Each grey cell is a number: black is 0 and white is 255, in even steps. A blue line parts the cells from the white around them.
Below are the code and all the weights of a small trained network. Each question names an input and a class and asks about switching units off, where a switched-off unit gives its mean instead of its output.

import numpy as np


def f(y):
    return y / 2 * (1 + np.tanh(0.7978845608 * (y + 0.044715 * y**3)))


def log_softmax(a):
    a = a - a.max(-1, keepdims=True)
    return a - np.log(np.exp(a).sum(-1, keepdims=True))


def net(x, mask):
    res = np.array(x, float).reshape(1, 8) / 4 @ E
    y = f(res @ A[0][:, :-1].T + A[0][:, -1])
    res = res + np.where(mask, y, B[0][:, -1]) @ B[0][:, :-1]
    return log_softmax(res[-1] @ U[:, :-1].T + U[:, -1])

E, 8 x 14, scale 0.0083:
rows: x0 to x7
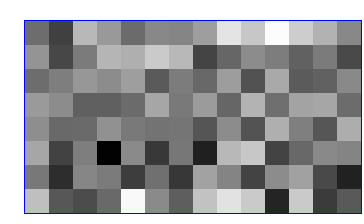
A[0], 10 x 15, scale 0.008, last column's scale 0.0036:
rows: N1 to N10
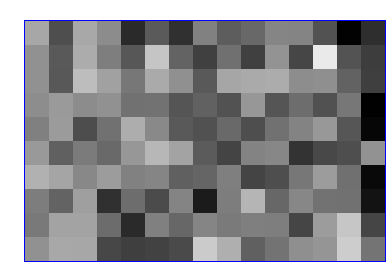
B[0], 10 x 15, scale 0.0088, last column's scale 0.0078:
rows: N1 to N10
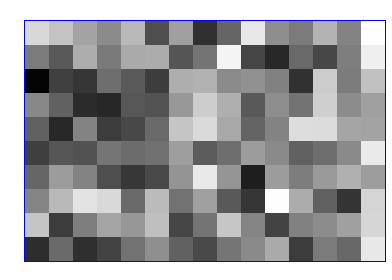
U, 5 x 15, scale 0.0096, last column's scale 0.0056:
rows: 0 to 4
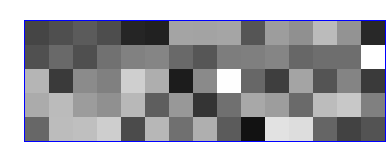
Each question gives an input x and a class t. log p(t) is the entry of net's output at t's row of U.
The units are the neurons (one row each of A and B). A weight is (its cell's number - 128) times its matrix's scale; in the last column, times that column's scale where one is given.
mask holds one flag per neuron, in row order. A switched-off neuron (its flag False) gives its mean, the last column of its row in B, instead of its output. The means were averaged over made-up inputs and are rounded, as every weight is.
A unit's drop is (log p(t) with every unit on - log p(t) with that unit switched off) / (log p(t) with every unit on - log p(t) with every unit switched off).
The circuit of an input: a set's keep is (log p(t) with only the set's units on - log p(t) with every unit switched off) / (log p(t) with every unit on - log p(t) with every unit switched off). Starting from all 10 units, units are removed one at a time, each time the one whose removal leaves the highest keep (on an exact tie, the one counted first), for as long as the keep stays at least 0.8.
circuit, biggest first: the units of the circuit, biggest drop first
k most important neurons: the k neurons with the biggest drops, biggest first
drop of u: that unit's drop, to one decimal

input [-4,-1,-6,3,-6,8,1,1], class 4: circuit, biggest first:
(N8)
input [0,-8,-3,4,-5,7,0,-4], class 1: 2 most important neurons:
(N10, N9)
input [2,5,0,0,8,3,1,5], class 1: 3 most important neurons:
(N2, N9, N3)
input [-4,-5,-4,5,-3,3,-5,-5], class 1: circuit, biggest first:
(N10, N9)
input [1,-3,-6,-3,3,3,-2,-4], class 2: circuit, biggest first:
(N9, N3)
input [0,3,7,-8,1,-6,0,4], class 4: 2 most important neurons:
(N2, N9)
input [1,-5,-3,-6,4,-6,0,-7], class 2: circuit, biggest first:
(N9, N2)
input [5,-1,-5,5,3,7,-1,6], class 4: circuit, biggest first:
(N8, N2)
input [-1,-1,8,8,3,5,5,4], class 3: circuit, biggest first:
(N1, N2)
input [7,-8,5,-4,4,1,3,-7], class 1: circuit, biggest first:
(N10, N9, N5)
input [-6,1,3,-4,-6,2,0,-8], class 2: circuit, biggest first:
(N2, N9)
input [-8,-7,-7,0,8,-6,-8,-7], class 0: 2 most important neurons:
(N7, N1)
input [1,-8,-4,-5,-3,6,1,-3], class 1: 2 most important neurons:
(N10, N9)
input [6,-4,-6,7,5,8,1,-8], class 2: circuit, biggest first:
(N9)
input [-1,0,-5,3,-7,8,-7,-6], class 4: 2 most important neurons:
(N8, N1)
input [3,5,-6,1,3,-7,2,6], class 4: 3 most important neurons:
(N2, N9, N10)
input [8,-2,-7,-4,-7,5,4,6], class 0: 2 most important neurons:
(N3, N2)
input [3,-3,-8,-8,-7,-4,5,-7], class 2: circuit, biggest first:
(N2, N9)
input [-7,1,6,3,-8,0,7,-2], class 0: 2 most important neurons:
(N5, N4)
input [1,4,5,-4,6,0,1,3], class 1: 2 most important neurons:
(N2, N9)
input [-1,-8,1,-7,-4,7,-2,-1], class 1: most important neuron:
(N10)
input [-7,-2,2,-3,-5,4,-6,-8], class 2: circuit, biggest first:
(N9, N2)
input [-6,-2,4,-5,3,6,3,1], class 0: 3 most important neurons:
(N4, N5, N6)
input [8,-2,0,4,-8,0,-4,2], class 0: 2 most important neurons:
(N3, N1)
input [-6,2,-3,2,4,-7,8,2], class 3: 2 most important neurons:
(N1, N8)
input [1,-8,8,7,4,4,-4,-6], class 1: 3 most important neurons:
(N10, N1, N2)
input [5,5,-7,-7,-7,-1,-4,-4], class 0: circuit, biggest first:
(N3)
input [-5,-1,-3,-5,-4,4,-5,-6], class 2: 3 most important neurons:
(N9, N1, N2)
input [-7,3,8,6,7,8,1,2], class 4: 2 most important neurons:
(N8, N3)
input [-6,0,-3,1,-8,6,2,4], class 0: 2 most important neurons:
(N4, N5)
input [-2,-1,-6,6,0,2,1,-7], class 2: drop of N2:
0.1
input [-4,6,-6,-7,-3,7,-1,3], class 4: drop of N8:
0.8
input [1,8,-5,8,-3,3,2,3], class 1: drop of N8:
0.0
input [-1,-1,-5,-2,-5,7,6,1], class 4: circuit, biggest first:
(N8)
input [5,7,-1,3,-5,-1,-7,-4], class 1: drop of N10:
-0.1
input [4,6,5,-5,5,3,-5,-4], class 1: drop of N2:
0.2
